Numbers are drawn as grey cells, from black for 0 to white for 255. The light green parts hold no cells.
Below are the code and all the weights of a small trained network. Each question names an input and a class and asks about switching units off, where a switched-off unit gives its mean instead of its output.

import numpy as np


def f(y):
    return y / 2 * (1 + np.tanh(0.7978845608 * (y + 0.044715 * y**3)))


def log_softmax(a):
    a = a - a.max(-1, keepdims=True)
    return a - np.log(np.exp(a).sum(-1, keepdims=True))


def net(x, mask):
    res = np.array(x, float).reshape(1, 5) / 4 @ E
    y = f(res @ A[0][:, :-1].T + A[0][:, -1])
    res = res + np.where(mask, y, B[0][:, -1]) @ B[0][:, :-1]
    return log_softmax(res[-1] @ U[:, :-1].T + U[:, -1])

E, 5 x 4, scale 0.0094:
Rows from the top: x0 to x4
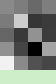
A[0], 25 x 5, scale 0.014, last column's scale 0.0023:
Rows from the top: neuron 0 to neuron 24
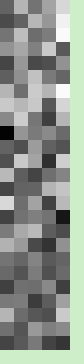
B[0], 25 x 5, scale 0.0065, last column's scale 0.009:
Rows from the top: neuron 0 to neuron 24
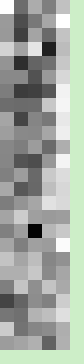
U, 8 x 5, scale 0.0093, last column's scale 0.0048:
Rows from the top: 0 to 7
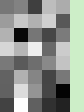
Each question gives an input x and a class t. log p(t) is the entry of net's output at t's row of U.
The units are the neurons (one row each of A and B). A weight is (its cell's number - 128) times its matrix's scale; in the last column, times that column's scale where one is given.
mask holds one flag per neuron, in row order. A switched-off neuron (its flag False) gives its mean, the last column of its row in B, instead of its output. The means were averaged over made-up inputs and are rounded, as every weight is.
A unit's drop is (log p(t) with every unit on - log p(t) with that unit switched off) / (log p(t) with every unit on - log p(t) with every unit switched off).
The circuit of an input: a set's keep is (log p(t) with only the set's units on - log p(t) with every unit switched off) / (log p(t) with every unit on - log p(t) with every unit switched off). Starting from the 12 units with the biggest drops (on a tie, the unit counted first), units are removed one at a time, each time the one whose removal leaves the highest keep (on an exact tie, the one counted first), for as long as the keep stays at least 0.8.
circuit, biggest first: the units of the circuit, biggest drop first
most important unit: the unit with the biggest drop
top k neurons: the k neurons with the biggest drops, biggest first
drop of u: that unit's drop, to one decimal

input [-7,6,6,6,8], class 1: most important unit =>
neuron 12
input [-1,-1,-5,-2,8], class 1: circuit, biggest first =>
neuron 14; neuron 7
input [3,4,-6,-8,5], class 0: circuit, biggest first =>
neuron 16; neuron 11
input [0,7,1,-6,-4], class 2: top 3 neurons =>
neuron 8; neuron 2; neuron 4
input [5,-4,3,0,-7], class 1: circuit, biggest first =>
neuron 20; neuron 15
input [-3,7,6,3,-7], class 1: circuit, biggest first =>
neuron 20; neuron 15
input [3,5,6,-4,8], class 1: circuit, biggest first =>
neuron 14; neuron 7
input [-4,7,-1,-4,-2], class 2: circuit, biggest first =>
neuron 8; neuron 2; neuron 11
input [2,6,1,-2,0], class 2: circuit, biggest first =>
neuron 8; neuron 4
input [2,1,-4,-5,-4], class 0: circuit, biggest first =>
neuron 16; neuron 11; neuron 19
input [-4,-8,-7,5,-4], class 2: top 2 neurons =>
neuron 6; neuron 3
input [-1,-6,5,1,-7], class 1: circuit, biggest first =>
neuron 20; neuron 15
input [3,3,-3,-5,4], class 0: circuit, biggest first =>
neuron 7; neuron 11
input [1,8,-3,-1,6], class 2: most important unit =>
neuron 8
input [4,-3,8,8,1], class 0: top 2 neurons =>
neuron 12; neuron 3
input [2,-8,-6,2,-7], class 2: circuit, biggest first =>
neuron 6; neuron 3
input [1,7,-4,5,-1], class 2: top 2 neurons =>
neuron 4; neuron 2
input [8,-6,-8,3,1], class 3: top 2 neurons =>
neuron 3; neuron 11
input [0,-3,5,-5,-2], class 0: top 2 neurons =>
neuron 16; neuron 3
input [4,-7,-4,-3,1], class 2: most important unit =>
neuron 6
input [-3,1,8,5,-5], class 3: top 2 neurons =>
neuron 24; neuron 19
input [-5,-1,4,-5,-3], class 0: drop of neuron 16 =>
0.3
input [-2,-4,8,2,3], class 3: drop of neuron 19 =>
0.1
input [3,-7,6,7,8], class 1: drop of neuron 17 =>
0.0
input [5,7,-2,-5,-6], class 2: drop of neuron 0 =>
0.3
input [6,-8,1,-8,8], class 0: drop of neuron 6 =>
0.2
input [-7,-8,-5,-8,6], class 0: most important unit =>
neuron 6
